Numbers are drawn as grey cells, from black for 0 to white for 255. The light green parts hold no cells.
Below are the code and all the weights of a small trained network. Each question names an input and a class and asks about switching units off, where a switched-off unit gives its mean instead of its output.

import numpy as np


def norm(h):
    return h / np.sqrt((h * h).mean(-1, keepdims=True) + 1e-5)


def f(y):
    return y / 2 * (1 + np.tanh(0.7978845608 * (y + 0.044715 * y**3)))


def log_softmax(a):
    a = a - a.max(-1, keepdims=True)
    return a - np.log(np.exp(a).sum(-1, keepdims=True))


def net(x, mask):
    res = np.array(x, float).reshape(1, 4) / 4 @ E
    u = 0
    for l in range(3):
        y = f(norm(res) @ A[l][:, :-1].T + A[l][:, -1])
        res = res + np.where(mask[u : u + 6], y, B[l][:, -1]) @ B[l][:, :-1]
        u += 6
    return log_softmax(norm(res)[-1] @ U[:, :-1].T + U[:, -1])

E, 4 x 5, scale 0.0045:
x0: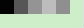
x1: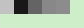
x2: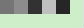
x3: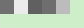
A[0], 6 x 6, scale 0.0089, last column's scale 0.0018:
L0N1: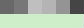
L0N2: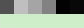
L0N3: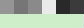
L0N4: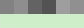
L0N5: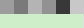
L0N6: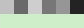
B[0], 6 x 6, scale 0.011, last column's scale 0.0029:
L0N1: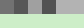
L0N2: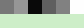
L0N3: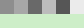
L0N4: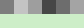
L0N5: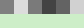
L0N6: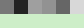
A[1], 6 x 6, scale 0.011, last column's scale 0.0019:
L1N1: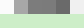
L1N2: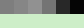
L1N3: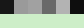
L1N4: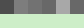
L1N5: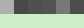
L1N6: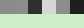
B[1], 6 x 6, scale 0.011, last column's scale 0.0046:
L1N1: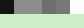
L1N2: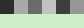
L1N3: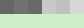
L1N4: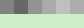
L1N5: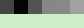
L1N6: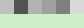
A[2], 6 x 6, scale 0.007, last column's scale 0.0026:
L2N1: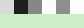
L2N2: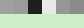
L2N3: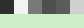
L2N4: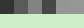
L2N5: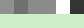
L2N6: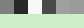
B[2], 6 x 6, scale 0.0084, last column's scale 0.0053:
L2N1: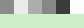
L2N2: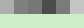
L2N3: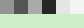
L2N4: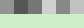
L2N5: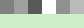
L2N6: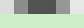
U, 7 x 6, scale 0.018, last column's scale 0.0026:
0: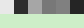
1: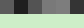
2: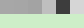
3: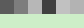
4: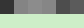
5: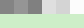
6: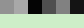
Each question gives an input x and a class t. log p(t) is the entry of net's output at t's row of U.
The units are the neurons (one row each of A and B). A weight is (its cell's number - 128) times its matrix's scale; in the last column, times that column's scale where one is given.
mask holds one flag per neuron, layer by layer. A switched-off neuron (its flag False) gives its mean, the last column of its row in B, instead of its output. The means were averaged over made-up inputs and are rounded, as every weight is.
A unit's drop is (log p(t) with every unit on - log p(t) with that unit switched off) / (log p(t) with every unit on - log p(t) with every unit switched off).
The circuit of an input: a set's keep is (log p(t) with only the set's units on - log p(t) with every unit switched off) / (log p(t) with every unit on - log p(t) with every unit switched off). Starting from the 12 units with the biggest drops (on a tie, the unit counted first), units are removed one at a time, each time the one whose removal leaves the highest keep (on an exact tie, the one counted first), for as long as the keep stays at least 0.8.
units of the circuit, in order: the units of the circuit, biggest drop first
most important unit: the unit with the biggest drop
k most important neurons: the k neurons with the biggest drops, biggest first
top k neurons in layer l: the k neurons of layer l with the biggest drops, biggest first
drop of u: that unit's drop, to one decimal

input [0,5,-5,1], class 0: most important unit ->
L0N2
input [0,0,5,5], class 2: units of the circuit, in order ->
[L1N6; L2N1]
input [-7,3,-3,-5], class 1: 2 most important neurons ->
[L1N5; L1N1]
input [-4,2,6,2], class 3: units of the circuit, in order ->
[L1N1; L2N3]
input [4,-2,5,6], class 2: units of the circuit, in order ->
[L1N6; L2N1; L1N1]
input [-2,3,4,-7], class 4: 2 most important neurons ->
[L1N1; L0N5]
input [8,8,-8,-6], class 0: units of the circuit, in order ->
[L2N6; L1N1]
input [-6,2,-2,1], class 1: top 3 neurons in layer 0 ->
[L0N6; L0N3; L0N5]
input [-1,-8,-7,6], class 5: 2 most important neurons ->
[L1N3; L0N5]
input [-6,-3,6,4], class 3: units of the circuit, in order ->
[L2N3; L1N1]
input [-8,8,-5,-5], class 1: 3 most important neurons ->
[L1N5; L1N1; L1N6]
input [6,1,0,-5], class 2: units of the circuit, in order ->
[L1N1; L2N1]
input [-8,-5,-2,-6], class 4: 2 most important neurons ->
[L1N2; L0N6]
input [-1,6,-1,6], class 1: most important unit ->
L0N5
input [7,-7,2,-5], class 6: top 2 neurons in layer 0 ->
[L0N2; L0N3]
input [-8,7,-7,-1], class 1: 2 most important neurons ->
[L1N5; L1N1]
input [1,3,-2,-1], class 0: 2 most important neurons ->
[L0N2; L1N1]
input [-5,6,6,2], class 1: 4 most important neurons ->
[L1N1; L2N1; L1N5; L2N3]
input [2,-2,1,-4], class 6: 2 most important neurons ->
[L0N5; L0N2]
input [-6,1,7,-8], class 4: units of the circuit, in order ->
[L1N1]
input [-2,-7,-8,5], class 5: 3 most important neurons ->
[L1N3; L0N5; L2N5]
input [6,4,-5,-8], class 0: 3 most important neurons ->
[L2N6; L0N2; L1N1]
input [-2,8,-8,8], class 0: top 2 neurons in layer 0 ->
[L0N6; L0N2]
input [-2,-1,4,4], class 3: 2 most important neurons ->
[L2N3; L1N1]
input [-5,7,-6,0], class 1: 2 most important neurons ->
[L1N5; L1N6]
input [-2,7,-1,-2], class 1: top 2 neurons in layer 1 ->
[L1N5; L1N6]
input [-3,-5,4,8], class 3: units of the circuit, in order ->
[L2N3]
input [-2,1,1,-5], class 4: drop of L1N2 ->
0.2
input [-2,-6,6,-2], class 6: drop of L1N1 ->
0.0
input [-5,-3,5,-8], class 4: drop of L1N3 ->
0.1
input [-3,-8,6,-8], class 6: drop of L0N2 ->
0.5
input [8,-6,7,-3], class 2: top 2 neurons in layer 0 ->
[L0N3; L0N4]
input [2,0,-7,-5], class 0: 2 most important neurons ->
[L0N6; L2N6]
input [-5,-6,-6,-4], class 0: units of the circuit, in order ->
[L0N6]
